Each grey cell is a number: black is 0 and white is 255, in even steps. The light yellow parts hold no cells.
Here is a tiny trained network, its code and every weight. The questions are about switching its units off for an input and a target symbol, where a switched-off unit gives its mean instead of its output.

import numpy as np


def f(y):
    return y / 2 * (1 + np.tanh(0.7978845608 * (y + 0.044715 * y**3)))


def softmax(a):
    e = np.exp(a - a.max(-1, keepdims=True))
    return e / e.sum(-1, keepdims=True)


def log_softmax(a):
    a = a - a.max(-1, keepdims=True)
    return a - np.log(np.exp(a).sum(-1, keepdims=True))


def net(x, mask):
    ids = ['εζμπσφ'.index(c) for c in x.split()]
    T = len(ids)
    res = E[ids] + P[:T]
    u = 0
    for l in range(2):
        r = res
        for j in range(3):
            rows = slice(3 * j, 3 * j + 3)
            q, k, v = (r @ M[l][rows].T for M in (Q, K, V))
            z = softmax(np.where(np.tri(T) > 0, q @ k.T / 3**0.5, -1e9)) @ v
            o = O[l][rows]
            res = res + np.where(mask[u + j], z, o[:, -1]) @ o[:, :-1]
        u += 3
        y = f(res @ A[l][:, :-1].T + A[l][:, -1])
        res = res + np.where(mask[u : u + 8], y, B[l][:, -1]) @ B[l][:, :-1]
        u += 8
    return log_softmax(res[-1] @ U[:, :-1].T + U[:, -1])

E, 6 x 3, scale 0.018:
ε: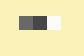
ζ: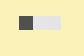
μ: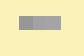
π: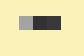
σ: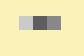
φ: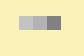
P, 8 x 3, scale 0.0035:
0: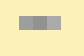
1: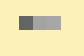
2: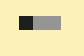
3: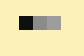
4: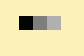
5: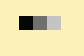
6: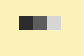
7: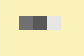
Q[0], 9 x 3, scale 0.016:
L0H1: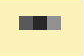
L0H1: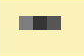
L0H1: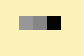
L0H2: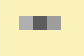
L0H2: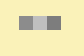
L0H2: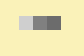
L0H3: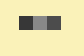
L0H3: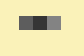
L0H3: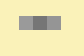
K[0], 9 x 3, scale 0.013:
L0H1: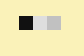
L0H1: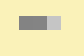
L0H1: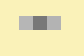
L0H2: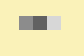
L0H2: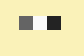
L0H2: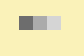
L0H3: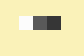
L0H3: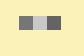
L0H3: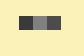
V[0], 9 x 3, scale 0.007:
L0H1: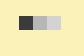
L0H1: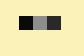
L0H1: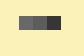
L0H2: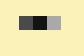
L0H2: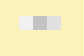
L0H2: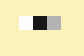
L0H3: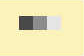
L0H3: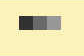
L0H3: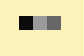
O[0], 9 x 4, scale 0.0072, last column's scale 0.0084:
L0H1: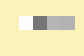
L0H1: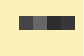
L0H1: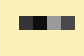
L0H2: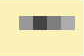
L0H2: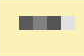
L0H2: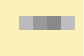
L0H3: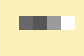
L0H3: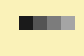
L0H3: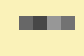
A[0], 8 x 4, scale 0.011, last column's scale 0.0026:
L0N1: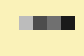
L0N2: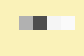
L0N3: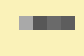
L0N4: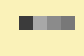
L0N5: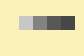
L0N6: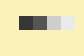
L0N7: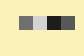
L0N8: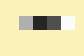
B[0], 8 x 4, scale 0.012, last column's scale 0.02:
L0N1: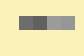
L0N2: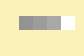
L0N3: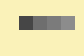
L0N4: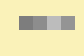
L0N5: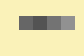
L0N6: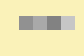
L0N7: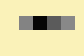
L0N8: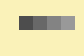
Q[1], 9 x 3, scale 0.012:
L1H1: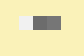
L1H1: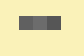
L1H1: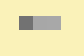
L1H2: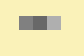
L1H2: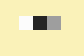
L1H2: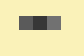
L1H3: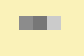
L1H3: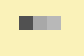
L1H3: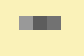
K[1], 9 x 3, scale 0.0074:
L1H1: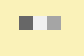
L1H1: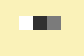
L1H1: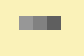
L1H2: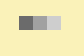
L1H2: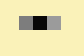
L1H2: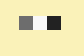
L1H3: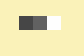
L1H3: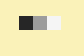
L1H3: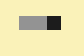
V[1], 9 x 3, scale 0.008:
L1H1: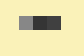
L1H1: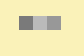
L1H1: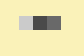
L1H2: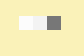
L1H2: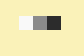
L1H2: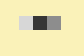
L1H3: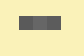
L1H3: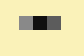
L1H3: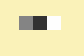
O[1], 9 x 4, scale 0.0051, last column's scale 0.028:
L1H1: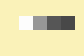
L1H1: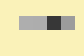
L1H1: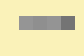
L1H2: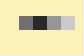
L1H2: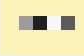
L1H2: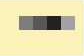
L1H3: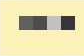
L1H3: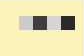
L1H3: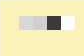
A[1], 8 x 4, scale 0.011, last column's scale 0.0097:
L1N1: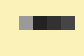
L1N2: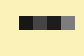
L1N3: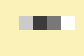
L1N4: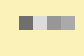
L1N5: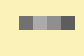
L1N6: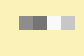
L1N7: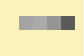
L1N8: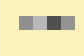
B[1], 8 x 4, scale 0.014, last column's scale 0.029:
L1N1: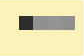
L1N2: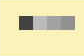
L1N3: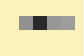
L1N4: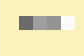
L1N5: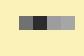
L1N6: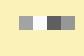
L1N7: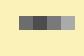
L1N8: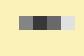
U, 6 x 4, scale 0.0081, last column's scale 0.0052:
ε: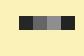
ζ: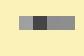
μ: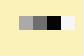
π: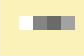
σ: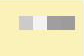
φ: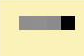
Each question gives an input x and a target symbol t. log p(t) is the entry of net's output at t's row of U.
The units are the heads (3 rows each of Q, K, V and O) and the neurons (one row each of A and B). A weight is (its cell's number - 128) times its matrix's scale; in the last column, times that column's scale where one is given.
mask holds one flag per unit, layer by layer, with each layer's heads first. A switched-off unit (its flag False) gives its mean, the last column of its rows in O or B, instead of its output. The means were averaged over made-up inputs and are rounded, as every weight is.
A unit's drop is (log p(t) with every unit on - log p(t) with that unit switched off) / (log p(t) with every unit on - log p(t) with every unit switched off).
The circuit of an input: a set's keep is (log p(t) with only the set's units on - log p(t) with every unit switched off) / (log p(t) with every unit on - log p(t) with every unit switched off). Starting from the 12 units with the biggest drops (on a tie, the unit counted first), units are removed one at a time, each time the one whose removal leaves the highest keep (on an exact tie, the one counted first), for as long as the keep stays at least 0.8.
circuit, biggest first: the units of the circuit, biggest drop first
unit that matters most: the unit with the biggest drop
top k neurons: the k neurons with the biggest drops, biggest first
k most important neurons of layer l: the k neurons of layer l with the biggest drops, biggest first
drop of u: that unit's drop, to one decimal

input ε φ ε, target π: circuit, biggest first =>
(L1H3 L0H2 L0H1)
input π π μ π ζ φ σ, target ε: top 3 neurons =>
(L0N4 L1N6 L1N2)
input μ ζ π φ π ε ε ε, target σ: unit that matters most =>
L0H1
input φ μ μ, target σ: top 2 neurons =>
(L1N8 L1N6)
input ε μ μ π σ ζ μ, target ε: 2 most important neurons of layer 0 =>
(L0N4 L0N7)
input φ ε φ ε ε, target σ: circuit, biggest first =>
(L1N6 L0N2)
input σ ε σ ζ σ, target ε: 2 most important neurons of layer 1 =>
(L1N2 L1N6)
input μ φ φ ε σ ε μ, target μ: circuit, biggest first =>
(L1N8 L1H2)
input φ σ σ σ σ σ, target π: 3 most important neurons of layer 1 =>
(L1N4 L1N3 L1N6)
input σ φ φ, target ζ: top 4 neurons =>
(L0N7 L1N3 L0N2 L1N1)
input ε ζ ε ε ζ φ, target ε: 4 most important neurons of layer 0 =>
(L0N4 L0N6 L0N7 L0N5)
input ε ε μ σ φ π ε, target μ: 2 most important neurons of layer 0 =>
(L0N1 L0N8)
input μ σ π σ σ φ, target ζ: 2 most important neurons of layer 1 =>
(L1N4 L1N3)
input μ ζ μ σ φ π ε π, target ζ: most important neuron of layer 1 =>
(L1N3)
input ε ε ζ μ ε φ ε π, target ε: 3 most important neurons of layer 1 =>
(L1N1 L1N2 L1N8)
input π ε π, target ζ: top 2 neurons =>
(L1N3 L0N5)
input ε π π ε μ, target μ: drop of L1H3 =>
0.2
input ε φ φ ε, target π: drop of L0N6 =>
0.0
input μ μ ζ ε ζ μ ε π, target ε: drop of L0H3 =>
-0.1
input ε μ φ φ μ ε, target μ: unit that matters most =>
L1H3
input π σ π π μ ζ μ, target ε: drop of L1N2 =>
-0.1
